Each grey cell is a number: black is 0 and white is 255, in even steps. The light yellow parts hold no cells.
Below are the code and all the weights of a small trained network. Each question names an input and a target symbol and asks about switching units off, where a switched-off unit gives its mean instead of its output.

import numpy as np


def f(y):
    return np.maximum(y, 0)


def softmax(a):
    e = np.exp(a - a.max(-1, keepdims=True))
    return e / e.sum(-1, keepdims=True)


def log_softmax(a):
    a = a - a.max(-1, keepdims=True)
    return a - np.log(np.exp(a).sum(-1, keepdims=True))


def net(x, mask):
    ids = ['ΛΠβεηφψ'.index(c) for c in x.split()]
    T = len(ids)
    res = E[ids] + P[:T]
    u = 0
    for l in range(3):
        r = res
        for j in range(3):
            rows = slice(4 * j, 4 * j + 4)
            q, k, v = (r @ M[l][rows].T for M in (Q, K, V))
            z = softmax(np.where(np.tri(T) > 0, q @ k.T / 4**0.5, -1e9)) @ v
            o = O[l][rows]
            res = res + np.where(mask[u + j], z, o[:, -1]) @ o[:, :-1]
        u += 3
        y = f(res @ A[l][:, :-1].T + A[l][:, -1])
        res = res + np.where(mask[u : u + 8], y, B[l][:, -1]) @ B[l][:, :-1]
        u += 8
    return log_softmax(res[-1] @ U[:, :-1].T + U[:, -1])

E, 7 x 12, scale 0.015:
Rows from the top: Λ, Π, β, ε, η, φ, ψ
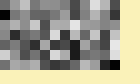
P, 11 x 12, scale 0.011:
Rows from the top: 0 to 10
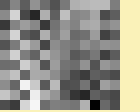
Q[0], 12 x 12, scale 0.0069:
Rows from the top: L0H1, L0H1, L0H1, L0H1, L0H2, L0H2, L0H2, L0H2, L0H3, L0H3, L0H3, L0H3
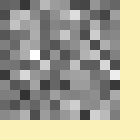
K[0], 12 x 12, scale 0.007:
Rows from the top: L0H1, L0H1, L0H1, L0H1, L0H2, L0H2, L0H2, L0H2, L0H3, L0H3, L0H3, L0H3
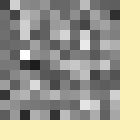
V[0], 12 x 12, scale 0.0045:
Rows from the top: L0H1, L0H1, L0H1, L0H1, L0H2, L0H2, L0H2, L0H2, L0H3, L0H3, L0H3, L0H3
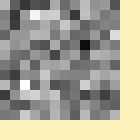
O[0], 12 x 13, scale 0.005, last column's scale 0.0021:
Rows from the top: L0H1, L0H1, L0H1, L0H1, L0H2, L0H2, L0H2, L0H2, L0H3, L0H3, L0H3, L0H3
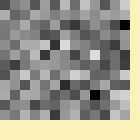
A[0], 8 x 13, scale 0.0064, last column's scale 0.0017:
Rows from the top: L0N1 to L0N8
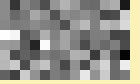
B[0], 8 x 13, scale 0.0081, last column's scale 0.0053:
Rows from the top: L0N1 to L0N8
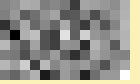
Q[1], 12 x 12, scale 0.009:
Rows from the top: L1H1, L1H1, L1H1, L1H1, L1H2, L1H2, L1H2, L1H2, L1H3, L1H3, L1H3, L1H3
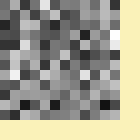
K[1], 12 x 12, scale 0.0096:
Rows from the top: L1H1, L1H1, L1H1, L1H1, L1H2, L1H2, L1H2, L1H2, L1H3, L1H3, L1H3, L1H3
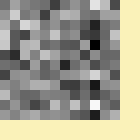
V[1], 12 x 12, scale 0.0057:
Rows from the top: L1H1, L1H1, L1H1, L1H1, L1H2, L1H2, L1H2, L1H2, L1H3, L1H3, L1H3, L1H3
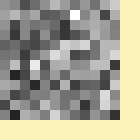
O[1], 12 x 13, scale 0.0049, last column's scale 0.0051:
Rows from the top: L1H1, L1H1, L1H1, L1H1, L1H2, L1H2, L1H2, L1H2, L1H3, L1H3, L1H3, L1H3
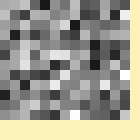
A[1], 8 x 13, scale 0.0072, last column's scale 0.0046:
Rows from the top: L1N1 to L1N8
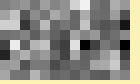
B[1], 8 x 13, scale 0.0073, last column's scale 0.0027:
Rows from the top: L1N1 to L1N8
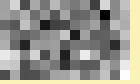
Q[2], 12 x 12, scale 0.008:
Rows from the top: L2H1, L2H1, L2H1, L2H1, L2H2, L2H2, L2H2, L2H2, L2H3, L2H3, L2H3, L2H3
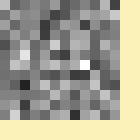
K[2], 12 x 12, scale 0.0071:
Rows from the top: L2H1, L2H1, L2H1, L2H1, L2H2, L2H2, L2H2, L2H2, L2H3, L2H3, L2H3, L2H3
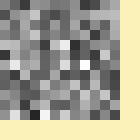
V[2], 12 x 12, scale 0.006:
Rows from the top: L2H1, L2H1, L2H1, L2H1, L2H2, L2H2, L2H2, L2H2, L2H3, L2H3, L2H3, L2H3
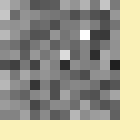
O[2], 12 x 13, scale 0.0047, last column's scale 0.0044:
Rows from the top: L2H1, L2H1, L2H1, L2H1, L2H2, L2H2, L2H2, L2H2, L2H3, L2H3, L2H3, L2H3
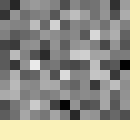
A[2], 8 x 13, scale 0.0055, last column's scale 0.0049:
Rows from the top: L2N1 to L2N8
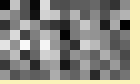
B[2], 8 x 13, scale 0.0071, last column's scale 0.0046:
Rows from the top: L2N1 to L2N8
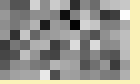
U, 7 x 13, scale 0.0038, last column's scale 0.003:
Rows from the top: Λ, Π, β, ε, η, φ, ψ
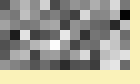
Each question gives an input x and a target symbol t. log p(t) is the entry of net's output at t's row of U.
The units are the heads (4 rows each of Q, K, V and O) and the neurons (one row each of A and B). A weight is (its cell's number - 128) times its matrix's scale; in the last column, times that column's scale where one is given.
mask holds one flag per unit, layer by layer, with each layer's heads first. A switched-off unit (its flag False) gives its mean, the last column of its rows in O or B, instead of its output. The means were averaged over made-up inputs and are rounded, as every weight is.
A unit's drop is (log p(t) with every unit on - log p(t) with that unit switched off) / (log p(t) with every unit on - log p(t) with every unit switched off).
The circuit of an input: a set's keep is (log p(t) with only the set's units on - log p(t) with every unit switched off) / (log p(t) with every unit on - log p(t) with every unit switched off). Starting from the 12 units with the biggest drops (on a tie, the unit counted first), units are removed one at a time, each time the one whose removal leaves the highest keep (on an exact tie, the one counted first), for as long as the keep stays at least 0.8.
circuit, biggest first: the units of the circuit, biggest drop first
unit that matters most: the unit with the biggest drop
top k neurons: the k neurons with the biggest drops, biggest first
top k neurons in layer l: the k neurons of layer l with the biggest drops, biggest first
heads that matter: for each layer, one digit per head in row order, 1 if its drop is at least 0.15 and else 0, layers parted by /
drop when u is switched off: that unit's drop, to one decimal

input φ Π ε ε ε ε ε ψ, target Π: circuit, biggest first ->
(L1N3; L2N3; L1H1; L0N8)
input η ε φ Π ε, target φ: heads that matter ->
000 / 010 / 010
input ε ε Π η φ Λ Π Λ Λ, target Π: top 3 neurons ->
(L0N8; L2N3; L1N6)
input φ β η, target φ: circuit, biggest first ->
(L2H2; L1H2; L1N1)
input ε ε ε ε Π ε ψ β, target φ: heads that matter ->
000 / 000 / 010
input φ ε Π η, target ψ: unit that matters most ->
L0N5
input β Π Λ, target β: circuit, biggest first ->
(L1H1; L1N5; L1H2; L0N4)
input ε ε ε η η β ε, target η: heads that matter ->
000 / 001 / 000
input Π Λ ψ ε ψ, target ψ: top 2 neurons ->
(L1N7; L0N8)
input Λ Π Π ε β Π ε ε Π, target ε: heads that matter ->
000 / 011 / 000
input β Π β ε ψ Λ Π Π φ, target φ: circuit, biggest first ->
(L2H2; L1H2; L1H1)
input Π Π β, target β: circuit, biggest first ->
(L1H1; L1N5; L1H2)
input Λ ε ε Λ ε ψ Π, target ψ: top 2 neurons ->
(L0N2; L1N7)
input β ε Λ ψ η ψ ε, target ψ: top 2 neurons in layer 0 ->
(L0N2; L0N3)
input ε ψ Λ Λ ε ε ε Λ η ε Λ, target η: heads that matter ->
000 / 011 / 000
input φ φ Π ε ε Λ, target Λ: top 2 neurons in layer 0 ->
(L0N5; L0N8)
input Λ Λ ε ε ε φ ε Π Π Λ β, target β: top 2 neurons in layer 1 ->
(L1N5; L1N6)
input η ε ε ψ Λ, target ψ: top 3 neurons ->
(L0N2; L1N7; L0N8)
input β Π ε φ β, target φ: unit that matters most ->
L2H2
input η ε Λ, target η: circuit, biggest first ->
(L1H3)
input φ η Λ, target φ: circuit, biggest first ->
(L0N5; L1H2; L2H2)
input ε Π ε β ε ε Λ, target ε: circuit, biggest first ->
(L0N8; L1H3; L1H2)
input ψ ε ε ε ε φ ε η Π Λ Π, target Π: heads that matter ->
001 / 101 / 000
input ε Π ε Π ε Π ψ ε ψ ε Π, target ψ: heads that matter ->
001 / 010 / 000
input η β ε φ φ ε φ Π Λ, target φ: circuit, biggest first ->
(L2H2; L1H2)
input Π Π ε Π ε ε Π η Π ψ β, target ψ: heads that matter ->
000 / 010 / 000
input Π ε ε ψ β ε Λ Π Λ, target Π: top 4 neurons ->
(L2N3; L1N6; L0N8; L0N5)
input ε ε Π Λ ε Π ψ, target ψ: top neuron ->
(L1N7)
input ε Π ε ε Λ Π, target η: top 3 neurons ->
(L2N1; L0N8; L0N4)
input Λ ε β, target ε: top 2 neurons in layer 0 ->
(L0N8; L0N3)
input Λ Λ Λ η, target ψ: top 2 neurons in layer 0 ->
(L0N5; L0N8)
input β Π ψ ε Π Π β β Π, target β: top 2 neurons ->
(L1N5; L1N6)
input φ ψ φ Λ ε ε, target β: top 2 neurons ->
(L2N2; L0N5)
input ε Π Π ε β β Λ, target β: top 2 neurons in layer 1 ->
(L1N5; L1N6)
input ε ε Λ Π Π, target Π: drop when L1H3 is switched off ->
0.1
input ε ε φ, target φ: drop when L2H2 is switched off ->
0.4
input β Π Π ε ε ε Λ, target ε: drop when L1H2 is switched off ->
0.1
